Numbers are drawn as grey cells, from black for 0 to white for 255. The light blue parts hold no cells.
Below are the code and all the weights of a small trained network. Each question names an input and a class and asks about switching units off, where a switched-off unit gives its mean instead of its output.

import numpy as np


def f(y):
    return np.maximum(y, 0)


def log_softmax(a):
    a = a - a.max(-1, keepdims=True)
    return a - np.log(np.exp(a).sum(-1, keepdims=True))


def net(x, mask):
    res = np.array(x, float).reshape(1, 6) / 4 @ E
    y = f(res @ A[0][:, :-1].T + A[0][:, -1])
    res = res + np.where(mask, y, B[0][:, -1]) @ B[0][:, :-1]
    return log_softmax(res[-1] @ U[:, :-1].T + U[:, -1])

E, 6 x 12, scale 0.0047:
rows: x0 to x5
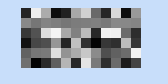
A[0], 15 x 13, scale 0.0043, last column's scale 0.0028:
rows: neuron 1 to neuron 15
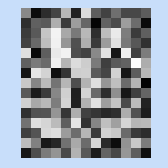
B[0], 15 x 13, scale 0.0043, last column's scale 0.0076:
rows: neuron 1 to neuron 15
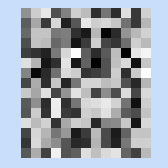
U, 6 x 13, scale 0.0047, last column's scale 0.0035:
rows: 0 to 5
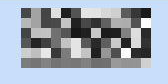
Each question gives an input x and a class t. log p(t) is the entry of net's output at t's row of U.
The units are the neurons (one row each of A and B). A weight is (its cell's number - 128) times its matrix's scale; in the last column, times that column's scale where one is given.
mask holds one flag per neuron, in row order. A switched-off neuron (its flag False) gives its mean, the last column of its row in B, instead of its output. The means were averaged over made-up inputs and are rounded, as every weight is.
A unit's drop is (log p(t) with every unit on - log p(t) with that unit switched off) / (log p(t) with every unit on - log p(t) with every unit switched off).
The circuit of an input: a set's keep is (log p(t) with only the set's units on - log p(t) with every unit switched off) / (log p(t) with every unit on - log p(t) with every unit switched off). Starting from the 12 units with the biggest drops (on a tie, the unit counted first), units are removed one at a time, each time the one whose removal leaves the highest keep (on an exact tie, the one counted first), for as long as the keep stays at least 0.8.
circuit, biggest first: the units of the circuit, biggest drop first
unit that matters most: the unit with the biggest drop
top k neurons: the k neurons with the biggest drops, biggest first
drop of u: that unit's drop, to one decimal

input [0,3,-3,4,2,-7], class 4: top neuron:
neuron 12
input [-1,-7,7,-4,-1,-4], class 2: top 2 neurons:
neuron 3; neuron 13
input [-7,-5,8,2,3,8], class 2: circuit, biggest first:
neuron 3; neuron 13
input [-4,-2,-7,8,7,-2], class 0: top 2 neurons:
neuron 11; neuron 2
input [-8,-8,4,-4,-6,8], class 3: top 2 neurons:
neuron 5; neuron 12
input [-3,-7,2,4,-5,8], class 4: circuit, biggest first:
neuron 1; neuron 9
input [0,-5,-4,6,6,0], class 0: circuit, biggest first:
neuron 11; neuron 2
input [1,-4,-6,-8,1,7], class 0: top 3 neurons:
neuron 10; neuron 8; neuron 12
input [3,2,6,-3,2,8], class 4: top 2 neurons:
neuron 9; neuron 1
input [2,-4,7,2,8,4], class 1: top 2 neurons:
neuron 6; neuron 14
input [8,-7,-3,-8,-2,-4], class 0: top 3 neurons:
neuron 10; neuron 8; neuron 5
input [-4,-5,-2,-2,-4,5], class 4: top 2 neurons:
neuron 1; neuron 7
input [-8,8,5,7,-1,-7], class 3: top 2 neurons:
neuron 5; neuron 10
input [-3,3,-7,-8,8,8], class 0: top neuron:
neuron 10
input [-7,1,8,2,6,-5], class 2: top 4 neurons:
neuron 3; neuron 13; neuron 4; neuron 7
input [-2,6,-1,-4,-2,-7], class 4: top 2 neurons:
neuron 12; neuron 7
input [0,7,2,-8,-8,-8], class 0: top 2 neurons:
neuron 10; neuron 8
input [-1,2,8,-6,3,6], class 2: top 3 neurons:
neuron 3; neuron 13; neuron 4
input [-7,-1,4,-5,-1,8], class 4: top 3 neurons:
neuron 9; neuron 1; neuron 7
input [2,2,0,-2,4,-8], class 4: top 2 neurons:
neuron 12; neuron 5
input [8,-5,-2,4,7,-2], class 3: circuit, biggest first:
neuron 7
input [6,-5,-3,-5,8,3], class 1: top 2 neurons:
neuron 6; neuron 5
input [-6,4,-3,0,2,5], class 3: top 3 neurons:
neuron 5; neuron 12; neuron 3
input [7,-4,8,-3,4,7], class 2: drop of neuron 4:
0.4
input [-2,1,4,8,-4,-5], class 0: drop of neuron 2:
0.2
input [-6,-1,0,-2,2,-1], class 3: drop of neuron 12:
0.0
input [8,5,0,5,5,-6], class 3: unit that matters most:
neuron 7
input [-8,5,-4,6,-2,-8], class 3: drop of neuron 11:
-0.1
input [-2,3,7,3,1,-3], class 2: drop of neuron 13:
0.2
